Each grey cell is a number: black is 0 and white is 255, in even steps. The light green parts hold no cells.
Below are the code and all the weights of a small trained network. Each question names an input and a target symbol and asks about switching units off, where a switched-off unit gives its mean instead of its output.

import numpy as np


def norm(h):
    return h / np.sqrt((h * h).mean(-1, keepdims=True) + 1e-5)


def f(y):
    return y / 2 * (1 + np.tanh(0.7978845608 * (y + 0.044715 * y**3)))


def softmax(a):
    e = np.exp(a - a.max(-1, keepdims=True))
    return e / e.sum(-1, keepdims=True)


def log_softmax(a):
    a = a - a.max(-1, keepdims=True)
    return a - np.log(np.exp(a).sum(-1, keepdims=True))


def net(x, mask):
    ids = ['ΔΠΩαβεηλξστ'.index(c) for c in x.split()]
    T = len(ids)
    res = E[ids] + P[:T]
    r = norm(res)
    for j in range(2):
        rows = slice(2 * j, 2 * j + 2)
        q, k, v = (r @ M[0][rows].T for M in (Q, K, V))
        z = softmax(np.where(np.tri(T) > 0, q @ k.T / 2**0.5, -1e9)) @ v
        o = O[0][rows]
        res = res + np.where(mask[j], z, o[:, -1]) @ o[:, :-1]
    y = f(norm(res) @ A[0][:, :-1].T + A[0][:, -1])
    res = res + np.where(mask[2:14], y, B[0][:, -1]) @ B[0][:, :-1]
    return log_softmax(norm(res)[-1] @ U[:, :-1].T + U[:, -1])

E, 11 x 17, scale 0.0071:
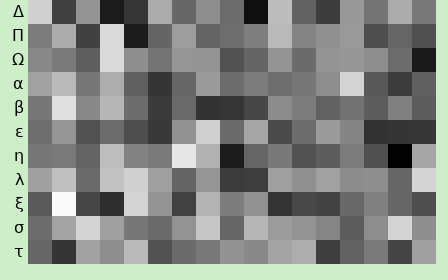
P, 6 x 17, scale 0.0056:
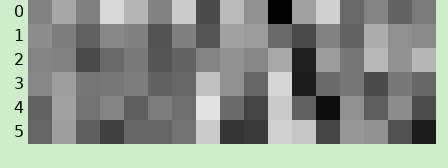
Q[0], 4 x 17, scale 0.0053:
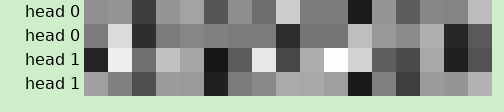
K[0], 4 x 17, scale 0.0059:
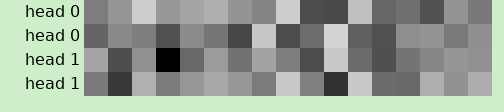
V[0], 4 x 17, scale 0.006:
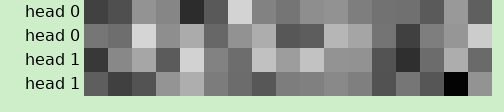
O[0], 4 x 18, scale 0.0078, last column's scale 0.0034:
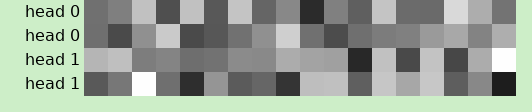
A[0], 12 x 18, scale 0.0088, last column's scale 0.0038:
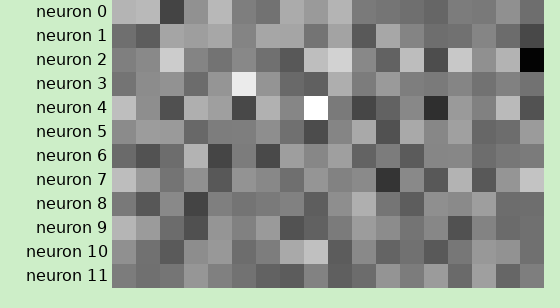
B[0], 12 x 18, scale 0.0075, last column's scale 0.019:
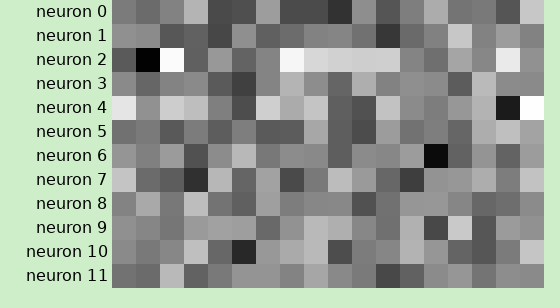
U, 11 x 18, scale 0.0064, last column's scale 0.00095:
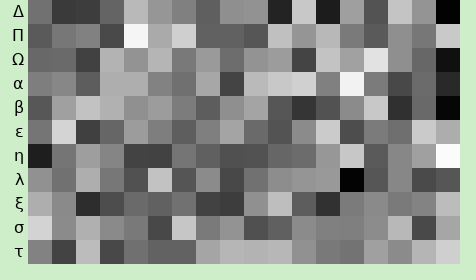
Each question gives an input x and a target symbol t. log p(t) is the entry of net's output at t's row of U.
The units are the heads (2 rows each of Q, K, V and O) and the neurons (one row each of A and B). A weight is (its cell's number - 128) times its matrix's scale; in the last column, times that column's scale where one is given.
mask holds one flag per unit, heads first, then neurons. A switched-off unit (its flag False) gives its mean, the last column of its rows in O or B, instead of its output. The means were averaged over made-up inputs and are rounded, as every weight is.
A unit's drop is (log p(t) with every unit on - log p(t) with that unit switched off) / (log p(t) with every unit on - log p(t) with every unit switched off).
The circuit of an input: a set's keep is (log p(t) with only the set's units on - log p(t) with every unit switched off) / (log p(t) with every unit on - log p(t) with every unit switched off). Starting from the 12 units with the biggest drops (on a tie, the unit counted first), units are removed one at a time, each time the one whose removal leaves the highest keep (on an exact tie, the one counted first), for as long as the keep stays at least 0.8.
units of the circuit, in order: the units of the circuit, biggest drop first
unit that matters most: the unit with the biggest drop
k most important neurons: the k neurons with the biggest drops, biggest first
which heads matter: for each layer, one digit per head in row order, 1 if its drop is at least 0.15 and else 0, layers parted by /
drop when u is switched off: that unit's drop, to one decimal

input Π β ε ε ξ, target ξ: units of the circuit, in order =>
[neuron 4; head 0]
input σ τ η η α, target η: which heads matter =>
01
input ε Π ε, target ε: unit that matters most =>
head 0
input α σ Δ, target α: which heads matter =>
11
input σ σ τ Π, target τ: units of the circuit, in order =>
[head 1; neuron 2]
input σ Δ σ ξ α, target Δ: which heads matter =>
01
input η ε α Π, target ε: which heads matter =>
10
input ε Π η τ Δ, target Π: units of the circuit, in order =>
[neuron 4; head 0]
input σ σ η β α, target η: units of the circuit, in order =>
[neuron 4; head 1]
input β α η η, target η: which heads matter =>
01
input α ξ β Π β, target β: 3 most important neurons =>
[neuron 4; neuron 9; neuron 7]
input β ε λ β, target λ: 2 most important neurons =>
[neuron 4; neuron 6]
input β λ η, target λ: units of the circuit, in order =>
[head 1; neuron 6; head 0; neuron 4]
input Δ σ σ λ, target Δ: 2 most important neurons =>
[neuron 4; neuron 0]
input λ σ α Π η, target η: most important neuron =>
[neuron 4]
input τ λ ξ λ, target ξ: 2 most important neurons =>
[neuron 4; neuron 7]
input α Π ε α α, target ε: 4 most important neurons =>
[neuron 4; neuron 9; neuron 0; neuron 7]
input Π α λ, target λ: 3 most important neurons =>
[neuron 6; neuron 4; neuron 7]
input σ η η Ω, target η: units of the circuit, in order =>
[head 1; neuron 4]
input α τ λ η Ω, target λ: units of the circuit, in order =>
[head 1; neuron 6; neuron 4; head 0]
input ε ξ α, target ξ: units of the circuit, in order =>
[head 0; neuron 4]
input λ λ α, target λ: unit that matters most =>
neuron 6
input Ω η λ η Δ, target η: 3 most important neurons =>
[neuron 4; neuron 7; neuron 8]
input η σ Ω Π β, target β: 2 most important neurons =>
[neuron 4; neuron 9]
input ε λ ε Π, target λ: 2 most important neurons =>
[neuron 7; neuron 4]
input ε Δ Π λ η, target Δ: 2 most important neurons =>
[neuron 4; neuron 0]
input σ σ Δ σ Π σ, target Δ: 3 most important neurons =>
[neuron 4; neuron 0; neuron 10]
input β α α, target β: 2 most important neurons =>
[neuron 11; neuron 4]
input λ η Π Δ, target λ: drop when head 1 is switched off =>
0.7
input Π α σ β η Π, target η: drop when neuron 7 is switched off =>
0.3
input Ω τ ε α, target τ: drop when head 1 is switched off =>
1.1
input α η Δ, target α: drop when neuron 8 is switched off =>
0.3
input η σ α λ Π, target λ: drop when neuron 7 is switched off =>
0.1
